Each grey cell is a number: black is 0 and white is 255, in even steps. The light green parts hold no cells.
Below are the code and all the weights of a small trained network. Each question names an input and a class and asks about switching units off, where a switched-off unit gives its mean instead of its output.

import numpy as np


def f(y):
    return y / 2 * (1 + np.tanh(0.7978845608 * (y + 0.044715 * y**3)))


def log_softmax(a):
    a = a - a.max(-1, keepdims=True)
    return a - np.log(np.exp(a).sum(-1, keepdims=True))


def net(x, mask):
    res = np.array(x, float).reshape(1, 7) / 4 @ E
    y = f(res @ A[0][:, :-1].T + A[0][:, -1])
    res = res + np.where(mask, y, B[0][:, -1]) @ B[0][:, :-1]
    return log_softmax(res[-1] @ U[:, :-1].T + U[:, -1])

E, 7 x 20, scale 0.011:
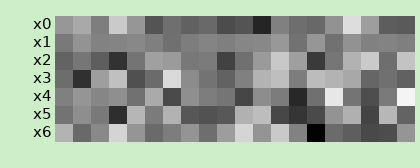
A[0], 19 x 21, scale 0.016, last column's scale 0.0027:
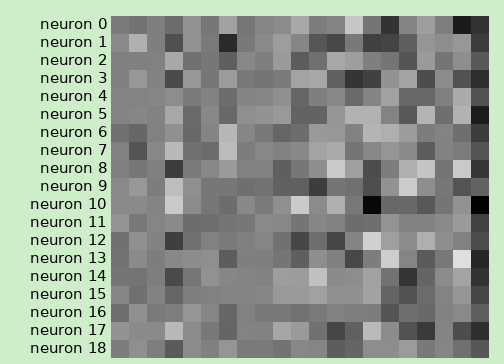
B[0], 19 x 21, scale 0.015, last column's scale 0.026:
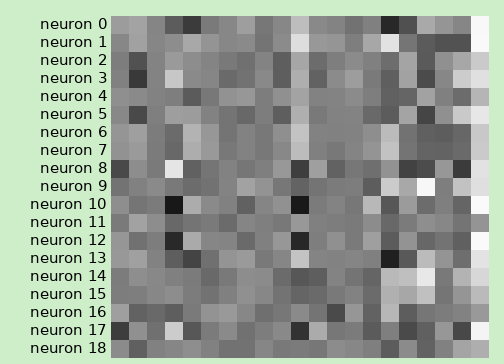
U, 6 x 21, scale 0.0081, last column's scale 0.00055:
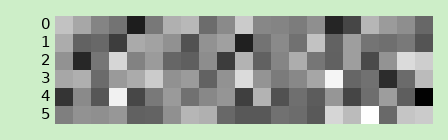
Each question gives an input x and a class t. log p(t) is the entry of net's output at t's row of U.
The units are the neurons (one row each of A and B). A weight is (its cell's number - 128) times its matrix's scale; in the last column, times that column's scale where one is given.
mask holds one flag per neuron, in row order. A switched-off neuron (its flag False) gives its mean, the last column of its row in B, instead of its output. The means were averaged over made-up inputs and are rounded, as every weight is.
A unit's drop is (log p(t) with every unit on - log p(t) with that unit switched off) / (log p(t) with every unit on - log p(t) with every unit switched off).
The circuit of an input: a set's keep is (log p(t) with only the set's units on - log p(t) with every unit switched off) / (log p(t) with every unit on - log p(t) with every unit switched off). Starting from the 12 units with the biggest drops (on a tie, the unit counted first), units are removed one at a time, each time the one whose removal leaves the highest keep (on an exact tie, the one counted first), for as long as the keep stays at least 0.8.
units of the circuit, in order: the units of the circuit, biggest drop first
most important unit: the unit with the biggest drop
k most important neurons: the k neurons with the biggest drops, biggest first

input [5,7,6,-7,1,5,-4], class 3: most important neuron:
[neuron 1]
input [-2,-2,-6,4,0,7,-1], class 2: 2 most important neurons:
[neuron 3; neuron 8]
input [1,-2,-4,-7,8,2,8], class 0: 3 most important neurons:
[neuron 13; neuron 12; neuron 4]
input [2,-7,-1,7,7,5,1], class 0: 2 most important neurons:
[neuron 13; neuron 1]
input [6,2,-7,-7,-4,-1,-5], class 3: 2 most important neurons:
[neuron 1; neuron 8]
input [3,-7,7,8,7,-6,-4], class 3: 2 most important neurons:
[neuron 6; neuron 0]
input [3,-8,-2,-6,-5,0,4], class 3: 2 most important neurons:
[neuron 1; neuron 13]
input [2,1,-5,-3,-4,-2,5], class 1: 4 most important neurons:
[neuron 10; neuron 8; neuron 13; neuron 4]
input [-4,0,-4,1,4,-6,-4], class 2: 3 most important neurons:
[neuron 5; neuron 10; neuron 0]
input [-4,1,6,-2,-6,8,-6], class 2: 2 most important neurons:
[neuron 3; neuron 10]
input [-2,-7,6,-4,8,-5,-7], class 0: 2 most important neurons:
[neuron 13; neuron 10]
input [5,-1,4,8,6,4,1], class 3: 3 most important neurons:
[neuron 6; neuron 7; neuron 0]
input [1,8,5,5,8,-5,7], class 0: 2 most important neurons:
[neuron 13; neuron 12]
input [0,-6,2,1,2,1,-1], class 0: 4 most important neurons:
[neuron 17; neuron 10; neuron 1; neuron 5]
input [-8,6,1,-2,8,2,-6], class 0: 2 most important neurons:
[neuron 13; neuron 9]
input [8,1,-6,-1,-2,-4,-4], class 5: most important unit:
neuron 9
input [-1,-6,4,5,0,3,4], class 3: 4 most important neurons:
[neuron 12; neuron 7; neuron 17; neuron 6]
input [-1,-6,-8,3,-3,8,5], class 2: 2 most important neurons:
[neuron 3; neuron 8]
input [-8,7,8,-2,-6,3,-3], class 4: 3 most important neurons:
[neuron 8; neuron 9; neuron 13]
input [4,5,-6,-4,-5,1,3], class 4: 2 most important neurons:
[neuron 17; neuron 13]
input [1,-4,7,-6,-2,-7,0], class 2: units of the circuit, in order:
[neuron 5]
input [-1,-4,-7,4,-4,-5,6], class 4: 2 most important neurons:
[neuron 17; neuron 12]
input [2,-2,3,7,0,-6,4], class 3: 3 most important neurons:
[neuron 7; neuron 3; neuron 6]
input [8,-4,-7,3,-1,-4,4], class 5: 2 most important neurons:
[neuron 9; neuron 8]
